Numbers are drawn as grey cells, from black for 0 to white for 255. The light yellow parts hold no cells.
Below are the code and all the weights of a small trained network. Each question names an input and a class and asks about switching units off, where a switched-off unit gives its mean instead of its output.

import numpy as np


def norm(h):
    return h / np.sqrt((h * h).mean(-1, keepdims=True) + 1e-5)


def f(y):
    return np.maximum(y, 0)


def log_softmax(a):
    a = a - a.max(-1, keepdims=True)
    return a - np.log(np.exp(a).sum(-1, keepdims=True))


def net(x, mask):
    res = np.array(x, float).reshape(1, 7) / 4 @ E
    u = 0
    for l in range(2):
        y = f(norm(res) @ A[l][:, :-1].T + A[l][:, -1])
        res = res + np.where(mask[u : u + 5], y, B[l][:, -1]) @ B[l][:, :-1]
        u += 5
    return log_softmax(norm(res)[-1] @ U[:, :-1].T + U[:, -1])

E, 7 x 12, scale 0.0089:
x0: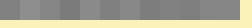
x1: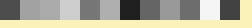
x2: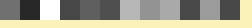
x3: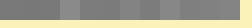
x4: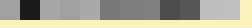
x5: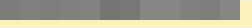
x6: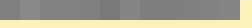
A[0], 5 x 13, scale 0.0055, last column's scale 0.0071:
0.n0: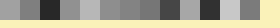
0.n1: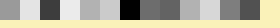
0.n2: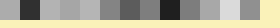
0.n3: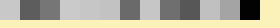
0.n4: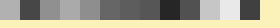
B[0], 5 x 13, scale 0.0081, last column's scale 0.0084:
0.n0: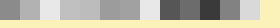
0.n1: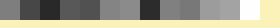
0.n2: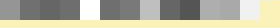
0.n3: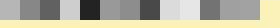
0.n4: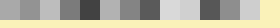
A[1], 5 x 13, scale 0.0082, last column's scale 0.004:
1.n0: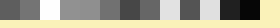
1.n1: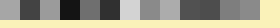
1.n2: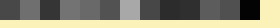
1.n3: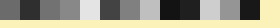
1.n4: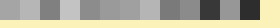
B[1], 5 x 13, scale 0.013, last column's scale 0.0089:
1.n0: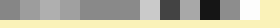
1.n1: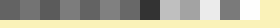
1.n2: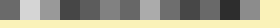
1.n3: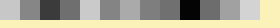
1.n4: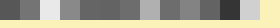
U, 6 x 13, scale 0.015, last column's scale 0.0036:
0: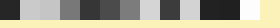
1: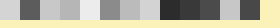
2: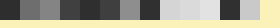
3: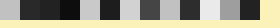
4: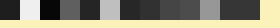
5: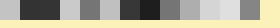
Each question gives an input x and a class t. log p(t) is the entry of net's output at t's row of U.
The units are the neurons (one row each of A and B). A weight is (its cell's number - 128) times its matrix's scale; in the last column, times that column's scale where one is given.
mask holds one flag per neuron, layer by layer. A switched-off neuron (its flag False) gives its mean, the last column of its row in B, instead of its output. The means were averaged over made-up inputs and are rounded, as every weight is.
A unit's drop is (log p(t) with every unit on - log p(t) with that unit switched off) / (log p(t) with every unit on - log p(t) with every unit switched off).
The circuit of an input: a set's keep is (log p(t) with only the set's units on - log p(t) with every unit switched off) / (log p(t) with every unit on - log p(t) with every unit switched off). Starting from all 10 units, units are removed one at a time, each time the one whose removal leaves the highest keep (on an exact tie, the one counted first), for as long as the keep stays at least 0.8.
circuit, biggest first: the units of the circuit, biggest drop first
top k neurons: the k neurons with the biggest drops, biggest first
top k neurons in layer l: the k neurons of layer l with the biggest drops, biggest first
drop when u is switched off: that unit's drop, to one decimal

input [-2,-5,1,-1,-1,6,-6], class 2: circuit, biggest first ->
(1.n1)
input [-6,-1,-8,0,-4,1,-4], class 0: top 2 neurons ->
(0.n0, 1.n4)
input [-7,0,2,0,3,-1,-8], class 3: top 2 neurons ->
(0.n2, 0.n0)
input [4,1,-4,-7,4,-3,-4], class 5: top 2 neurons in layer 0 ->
(0.n1, 0.n3)
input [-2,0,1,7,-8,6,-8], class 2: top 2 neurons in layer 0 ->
(0.n0, 0.n1)
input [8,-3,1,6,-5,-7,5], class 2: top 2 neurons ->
(1.n1, 1.n0)
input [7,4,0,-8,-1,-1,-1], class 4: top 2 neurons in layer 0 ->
(0.n1, 0.n2)
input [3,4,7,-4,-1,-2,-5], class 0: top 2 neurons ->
(1.n0, 0.n2)
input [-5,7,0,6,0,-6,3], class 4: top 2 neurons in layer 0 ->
(0.n1, 0.n0)
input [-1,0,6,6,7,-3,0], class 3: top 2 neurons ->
(1.n1, 0.n0)
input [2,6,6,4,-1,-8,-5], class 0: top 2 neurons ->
(0.n2, 1.n3)
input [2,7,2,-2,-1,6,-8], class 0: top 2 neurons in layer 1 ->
(1.n0, 1.n3)
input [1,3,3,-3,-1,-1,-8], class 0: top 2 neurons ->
(0.n2, 1.n3)
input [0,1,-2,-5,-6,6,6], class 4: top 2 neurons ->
(1.n0, 0.n0)
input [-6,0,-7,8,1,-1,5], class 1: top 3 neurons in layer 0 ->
(0.n0, 0.n1, 0.n4)
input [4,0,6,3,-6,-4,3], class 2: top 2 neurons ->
(1.n1, 0.n0)
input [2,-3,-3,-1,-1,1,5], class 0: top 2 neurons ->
(0.n2, 1.n4)
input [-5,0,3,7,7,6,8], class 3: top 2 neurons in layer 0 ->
(0.n2, 0.n0)
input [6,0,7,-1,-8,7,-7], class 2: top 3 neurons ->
(1.n1, 0.n0, 1.n4)
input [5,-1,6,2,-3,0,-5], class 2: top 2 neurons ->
(1.n1, 0.n2)
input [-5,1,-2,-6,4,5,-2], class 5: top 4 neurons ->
(0.n4, 0.n3, 0.n1, 1.n0)
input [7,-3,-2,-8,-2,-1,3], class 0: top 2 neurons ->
(0.n2, 1.n4)
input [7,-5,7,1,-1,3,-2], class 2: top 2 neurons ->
(0.n2, 1.n1)
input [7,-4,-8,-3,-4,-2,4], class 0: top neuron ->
(1.n4)
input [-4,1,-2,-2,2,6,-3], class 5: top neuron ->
(0.n1)
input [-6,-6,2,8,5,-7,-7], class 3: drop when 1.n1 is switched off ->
0.1
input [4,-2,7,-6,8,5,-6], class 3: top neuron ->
(1.n1)
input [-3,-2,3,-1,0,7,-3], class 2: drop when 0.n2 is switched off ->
0.9
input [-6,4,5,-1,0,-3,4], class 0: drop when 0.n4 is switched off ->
-0.1
